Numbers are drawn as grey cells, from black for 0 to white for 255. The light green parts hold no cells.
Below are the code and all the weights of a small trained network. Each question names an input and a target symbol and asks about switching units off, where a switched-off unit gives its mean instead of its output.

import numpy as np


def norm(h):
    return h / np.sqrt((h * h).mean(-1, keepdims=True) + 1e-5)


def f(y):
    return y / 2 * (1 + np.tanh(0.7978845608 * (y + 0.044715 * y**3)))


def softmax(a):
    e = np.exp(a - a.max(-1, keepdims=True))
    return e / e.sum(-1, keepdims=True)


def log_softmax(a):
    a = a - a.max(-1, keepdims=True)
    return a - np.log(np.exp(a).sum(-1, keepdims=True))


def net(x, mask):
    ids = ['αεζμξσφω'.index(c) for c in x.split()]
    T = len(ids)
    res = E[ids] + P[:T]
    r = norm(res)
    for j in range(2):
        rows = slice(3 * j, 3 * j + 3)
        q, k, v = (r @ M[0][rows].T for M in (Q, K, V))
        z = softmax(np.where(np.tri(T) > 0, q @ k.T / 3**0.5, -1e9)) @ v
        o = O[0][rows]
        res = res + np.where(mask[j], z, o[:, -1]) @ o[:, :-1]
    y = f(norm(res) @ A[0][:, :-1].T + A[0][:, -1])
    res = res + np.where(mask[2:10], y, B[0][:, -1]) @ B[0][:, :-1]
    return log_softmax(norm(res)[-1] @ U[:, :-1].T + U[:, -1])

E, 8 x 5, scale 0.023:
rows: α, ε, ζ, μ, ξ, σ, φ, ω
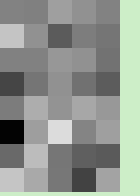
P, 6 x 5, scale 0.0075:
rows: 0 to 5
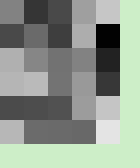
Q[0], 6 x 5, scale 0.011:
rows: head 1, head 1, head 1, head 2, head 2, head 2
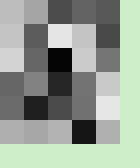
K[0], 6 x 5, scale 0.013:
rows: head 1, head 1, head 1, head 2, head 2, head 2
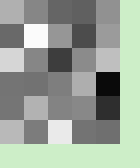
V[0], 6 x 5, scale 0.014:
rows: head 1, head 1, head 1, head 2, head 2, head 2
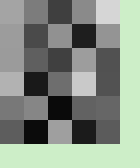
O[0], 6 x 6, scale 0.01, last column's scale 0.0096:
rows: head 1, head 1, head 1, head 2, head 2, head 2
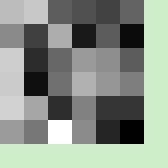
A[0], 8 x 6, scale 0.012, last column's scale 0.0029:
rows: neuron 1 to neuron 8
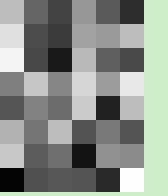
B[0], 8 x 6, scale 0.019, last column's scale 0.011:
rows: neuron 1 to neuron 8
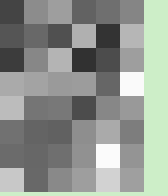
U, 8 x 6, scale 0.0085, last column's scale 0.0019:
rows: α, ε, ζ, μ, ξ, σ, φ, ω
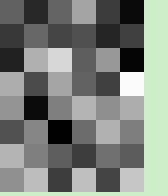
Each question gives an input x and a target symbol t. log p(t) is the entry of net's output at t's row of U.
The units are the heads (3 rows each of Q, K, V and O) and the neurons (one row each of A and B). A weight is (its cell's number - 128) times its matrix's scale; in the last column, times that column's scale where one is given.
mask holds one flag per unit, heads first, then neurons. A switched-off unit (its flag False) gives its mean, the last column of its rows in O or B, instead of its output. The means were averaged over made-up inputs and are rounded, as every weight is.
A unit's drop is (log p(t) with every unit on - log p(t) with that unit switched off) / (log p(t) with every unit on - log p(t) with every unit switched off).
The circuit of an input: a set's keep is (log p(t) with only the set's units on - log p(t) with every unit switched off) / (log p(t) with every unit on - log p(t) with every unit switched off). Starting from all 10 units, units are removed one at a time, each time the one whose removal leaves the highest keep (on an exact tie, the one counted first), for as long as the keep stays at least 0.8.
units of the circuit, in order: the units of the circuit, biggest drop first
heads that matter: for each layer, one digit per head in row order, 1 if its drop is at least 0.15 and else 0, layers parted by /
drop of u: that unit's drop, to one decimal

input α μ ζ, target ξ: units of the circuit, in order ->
[head 2]
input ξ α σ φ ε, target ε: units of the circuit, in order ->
[neuron 3; head 1]
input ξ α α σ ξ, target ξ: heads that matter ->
11
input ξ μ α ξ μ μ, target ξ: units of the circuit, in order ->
[head 1; neuron 8]
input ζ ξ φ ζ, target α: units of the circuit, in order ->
[head 2; neuron 2]
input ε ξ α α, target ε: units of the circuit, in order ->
[head 2; neuron 3]
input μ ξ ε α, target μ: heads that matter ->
01
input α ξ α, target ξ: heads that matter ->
01
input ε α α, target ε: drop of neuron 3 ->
0.3
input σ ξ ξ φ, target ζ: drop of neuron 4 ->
-0.1
